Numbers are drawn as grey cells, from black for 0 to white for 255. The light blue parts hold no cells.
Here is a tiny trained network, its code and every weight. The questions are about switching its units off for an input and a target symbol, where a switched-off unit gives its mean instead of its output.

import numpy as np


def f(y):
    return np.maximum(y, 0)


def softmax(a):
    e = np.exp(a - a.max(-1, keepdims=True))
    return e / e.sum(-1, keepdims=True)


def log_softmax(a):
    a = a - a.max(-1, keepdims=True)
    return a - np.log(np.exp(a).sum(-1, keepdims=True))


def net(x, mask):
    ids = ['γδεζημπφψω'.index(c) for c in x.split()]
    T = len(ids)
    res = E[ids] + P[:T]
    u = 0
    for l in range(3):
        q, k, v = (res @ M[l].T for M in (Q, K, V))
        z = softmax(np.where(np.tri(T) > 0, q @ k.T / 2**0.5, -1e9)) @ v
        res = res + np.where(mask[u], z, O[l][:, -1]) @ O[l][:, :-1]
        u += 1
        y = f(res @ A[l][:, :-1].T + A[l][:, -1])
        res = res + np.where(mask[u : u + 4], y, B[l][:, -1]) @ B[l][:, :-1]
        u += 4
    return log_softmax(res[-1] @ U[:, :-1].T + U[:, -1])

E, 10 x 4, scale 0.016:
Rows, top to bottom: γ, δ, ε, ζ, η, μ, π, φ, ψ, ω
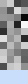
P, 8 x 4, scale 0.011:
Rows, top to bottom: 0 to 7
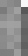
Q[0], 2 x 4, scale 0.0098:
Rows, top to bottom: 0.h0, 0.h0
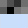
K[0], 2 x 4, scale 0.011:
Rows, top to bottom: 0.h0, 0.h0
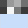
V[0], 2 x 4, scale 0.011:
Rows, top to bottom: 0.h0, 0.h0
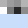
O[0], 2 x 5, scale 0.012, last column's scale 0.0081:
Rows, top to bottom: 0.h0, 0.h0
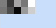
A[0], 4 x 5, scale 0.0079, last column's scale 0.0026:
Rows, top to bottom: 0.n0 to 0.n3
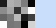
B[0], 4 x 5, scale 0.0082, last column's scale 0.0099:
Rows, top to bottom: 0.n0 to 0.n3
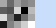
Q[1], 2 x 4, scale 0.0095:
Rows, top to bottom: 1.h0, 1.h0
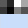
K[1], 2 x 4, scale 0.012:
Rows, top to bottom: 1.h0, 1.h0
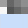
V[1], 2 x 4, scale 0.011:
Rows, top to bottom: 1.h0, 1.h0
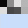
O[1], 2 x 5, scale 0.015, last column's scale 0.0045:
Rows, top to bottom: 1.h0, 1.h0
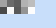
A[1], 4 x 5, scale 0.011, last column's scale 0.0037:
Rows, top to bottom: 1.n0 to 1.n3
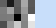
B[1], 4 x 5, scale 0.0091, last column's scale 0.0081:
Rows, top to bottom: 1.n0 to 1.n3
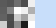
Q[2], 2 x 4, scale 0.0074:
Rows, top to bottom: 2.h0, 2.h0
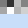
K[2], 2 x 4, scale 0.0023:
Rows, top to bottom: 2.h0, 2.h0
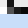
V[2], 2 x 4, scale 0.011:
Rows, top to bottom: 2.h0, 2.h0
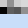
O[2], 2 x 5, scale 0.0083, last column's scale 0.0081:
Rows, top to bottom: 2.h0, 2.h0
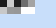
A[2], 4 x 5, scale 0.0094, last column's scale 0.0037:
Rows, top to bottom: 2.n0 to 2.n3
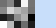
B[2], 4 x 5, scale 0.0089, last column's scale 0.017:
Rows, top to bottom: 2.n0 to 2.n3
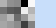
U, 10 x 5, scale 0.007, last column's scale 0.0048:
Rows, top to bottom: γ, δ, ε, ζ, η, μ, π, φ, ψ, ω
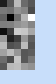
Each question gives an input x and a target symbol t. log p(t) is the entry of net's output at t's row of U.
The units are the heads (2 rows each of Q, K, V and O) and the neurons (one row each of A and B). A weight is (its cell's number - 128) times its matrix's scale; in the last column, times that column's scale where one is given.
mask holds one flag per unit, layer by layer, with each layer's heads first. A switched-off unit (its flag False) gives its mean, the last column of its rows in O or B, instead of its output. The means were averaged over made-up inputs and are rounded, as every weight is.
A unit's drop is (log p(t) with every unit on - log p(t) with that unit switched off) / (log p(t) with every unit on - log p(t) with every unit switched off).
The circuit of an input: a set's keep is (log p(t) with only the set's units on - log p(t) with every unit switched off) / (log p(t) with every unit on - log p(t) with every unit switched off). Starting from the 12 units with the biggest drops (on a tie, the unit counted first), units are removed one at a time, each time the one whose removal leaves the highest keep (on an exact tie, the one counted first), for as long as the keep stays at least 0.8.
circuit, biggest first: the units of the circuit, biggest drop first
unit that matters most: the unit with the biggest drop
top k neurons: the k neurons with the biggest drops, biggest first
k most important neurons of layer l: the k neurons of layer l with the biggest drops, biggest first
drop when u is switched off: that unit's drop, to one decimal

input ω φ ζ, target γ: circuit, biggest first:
(2.h0; 0.h0; 1.h0)
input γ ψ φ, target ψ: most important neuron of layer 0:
(0.n3)
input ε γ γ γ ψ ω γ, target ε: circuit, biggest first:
(1.h0; 2.n0; 0.n3)
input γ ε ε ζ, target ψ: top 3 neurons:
(0.n1; 1.n3; 0.n3)
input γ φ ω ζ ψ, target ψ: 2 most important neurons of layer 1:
(1.n3; 1.n1)
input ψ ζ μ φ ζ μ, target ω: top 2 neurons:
(0.n3; 1.n1)
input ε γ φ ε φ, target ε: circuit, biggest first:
(1.h0; 0.n3; 2.n0)
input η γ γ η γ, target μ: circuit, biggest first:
(1.h0; 0.h0)
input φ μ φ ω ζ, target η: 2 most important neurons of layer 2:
(2.n0; 2.n1)
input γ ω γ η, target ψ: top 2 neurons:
(0.n1; 1.n3)
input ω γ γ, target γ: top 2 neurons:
(0.n3; 0.n2)
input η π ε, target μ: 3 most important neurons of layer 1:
(1.n0; 1.n1; 1.n2)
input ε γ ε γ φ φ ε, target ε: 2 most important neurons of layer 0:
(0.n3; 0.n2)
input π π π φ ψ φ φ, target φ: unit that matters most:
2.h0
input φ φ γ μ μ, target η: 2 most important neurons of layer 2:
(2.n0; 2.n1)
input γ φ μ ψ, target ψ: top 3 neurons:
(1.n3; 0.n3; 0.n1)
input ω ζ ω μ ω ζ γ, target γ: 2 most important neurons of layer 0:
(0.n3; 0.n0)
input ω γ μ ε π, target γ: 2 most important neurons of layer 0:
(0.n2; 0.n0)
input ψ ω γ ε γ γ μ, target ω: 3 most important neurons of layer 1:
(1.n1; 1.n2; 1.n0)
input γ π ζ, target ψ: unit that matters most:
0.n1
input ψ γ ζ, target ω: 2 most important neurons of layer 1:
(1.n1; 1.n2)
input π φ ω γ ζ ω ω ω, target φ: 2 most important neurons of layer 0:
(0.n1; 0.n3)
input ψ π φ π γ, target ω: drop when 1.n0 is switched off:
0.1
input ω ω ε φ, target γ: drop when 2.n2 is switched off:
0.0
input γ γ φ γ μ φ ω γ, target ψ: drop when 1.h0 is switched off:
1.6
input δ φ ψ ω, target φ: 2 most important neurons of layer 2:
(2.n1; 2.n3)
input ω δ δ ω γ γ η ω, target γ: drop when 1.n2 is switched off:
-0.1
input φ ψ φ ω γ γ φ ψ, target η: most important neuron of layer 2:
(2.n0)
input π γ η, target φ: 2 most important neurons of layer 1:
(1.n3; 1.n1)
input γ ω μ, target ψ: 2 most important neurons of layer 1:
(1.n3; 1.n1)
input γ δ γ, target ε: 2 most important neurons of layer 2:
(2.n0; 2.n2)
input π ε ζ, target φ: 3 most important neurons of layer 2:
(2.n0; 2.n2; 2.n1)
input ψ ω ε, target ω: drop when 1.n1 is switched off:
0.3
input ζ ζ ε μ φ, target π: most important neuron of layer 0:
(0.n1)
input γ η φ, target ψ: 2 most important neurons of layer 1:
(1.n3; 1.n1)
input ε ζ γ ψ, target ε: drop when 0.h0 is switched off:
0.2
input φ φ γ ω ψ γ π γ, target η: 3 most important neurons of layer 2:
(2.n0; 2.n1; 2.n2)
